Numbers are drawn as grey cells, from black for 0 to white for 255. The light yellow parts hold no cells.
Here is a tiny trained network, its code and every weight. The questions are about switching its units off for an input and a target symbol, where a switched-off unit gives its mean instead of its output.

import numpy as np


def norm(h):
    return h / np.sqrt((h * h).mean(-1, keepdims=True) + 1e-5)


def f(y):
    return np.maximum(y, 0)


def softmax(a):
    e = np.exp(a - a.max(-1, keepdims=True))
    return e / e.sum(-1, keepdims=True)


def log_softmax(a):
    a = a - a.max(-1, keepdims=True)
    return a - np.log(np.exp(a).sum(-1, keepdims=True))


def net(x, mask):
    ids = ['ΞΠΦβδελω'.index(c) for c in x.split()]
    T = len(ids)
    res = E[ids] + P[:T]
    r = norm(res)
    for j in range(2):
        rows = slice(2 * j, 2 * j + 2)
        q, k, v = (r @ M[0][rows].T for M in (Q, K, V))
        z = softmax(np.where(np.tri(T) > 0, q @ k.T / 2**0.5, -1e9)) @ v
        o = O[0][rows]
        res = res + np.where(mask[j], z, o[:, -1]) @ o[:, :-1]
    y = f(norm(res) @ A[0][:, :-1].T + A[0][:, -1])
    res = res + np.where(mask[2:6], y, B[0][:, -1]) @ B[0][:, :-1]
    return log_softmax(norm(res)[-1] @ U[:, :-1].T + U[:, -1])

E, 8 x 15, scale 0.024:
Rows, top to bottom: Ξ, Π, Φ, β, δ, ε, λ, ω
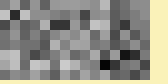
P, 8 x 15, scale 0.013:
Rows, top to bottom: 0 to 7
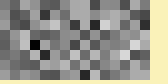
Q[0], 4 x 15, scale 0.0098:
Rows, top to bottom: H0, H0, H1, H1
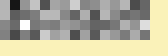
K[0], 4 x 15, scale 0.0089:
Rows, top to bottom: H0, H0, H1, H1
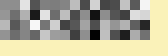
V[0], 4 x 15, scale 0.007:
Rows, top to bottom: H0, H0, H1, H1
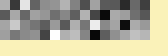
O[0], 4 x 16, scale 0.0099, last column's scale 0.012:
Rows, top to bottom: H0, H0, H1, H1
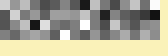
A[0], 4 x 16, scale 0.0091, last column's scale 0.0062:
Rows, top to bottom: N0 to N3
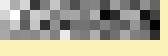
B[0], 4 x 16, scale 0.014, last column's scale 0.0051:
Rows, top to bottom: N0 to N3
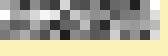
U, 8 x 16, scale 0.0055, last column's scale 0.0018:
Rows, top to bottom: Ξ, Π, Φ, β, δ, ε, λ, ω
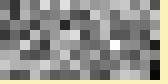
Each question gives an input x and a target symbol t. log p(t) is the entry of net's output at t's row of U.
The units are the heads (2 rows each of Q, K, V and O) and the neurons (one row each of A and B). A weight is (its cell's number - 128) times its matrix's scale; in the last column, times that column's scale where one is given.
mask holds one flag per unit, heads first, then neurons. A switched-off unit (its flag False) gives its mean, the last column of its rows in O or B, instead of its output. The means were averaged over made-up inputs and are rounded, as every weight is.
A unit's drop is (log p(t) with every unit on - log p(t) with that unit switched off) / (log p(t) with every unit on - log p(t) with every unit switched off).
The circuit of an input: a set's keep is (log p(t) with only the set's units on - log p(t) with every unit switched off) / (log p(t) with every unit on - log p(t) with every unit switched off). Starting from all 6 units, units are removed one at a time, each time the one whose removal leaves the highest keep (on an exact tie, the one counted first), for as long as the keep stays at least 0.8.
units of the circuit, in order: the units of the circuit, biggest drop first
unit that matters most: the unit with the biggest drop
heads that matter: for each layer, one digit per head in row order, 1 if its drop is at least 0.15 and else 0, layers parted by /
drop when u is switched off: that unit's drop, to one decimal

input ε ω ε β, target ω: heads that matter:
11
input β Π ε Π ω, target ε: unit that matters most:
H0
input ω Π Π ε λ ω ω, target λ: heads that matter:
10
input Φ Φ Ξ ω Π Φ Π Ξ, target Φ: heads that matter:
11
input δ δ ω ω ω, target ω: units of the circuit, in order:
(H1, N2, H0)
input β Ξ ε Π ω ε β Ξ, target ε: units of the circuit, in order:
(H1, N0)
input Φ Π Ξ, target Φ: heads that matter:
01
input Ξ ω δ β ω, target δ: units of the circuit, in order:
(H1, N3, H0)
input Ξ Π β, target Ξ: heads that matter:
11
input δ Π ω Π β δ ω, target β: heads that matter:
11
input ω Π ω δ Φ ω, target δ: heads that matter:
01
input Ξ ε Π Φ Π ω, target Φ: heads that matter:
01
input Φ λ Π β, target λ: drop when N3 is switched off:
0.0
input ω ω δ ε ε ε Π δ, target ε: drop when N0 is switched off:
0.3
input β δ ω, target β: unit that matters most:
H0
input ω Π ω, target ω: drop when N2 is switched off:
1.0
